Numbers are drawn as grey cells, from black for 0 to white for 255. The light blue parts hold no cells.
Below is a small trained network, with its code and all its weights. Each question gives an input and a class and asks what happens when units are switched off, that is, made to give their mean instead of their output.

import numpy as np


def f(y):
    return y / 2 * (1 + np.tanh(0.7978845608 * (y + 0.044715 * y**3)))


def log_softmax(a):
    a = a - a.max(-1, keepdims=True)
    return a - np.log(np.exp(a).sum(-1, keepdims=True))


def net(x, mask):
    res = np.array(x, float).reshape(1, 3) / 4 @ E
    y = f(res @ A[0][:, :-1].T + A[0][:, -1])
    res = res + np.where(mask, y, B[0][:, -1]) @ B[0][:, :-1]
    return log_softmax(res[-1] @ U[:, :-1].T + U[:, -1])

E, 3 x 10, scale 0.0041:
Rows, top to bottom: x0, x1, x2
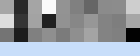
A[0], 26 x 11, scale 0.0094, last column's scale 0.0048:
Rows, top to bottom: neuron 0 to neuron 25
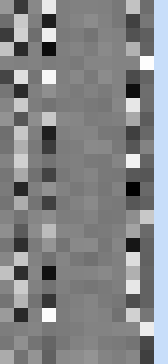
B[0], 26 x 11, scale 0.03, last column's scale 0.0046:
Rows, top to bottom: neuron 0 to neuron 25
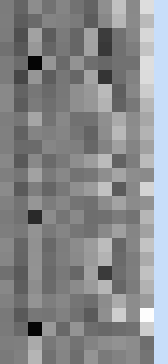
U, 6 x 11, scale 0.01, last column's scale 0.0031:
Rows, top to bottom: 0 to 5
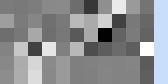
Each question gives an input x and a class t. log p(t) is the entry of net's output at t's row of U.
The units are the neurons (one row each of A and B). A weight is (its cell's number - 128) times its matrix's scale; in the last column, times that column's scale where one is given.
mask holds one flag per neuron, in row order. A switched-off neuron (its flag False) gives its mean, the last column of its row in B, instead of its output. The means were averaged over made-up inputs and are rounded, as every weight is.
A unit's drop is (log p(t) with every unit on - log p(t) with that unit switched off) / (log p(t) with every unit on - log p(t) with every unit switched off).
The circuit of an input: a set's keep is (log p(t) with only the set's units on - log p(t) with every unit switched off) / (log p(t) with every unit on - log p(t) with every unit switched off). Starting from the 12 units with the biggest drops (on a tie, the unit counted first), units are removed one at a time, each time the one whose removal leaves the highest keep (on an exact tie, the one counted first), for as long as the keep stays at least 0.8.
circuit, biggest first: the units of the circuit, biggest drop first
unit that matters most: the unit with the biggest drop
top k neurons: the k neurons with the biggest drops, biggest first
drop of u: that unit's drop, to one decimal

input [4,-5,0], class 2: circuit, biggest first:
neuron 5
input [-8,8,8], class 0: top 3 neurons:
neuron 1; neuron 9; neuron 21
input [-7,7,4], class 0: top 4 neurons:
neuron 1; neuron 9; neuron 5; neuron 2
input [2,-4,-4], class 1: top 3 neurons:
neuron 3; neuron 19; neuron 11
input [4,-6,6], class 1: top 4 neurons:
neuron 13; neuron 6; neuron 17; neuron 3
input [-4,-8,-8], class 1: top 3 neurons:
neuron 11; neuron 7; neuron 20
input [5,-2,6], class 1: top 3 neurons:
neuron 13; neuron 6; neuron 17
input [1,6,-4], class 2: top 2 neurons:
neuron 3; neuron 19
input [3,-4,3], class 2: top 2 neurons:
neuron 5; neuron 2
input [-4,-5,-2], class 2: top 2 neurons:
neuron 22; neuron 5
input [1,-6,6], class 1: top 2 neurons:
neuron 13; neuron 6
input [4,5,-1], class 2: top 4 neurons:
neuron 3; neuron 19; neuron 1; neuron 9
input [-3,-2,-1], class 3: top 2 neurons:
neuron 22; neuron 0
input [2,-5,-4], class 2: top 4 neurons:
neuron 5; neuron 2; neuron 13; neuron 6
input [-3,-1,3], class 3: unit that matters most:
neuron 22
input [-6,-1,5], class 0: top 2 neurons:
neuron 1; neuron 9
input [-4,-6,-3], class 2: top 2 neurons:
neuron 5; neuron 2
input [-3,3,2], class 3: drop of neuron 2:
0.2
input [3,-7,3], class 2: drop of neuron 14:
0.0
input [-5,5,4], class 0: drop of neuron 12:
0.1
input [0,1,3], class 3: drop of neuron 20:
0.1
